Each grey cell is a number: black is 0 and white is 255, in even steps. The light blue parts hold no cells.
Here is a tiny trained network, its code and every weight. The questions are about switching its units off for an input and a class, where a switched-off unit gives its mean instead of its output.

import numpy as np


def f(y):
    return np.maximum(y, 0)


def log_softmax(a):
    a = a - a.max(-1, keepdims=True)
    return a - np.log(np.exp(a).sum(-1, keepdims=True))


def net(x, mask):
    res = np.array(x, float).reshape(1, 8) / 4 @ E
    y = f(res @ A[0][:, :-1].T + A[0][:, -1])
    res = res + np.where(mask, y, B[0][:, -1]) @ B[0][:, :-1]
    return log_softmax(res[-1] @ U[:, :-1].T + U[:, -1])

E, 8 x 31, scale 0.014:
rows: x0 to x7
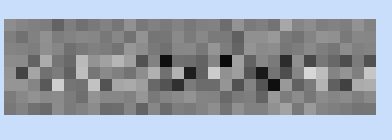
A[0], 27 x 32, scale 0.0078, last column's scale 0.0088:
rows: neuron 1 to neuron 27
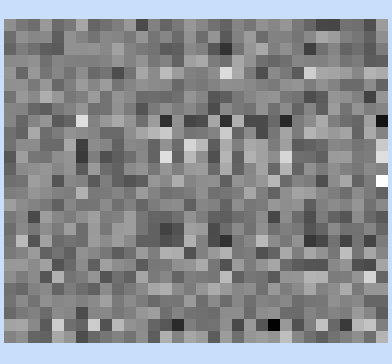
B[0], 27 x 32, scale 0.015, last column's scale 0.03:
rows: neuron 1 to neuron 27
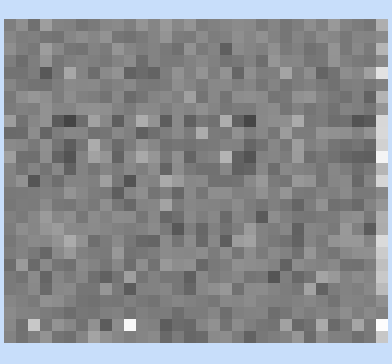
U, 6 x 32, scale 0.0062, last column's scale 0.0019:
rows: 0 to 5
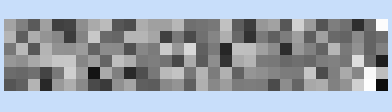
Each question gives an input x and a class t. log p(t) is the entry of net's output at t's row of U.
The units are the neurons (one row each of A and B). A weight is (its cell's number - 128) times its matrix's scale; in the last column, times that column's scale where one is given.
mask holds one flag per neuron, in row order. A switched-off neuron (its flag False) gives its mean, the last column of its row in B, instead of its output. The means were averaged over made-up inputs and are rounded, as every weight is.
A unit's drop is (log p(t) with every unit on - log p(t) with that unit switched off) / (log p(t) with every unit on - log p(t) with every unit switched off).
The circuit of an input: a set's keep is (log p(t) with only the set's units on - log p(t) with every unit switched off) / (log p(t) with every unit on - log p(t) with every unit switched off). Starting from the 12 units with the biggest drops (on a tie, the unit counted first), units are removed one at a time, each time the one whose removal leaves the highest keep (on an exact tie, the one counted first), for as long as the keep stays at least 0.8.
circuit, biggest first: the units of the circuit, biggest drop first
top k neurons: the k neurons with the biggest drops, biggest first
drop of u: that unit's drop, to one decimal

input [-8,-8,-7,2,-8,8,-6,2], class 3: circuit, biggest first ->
[neuron 19]
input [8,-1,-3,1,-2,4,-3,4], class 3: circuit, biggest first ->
[neuron 9; neuron 12]
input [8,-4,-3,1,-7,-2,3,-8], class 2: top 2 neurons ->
[neuron 19; neuron 9]
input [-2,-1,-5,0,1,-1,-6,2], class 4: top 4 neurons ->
[neuron 12; neuron 9; neuron 26; neuron 11]
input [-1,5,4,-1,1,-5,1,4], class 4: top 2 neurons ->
[neuron 9; neuron 12]
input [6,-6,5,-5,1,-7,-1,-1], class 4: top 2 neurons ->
[neuron 9; neuron 5]
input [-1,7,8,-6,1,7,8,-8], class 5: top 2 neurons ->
[neuron 9; neuron 10]
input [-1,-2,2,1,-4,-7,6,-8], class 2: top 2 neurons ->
[neuron 9; neuron 19]
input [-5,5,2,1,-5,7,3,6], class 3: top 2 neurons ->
[neuron 9; neuron 19]
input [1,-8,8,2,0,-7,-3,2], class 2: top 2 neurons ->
[neuron 12; neuron 9]
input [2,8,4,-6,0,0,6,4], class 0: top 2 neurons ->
[neuron 26; neuron 12]
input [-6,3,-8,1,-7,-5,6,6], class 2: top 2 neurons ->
[neuron 19; neuron 9]
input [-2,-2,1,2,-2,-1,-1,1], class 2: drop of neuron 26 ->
0.2
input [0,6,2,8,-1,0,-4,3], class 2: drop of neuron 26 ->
0.3
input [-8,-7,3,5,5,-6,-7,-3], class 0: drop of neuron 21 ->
0.0
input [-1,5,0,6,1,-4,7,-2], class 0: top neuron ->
[neuron 9]
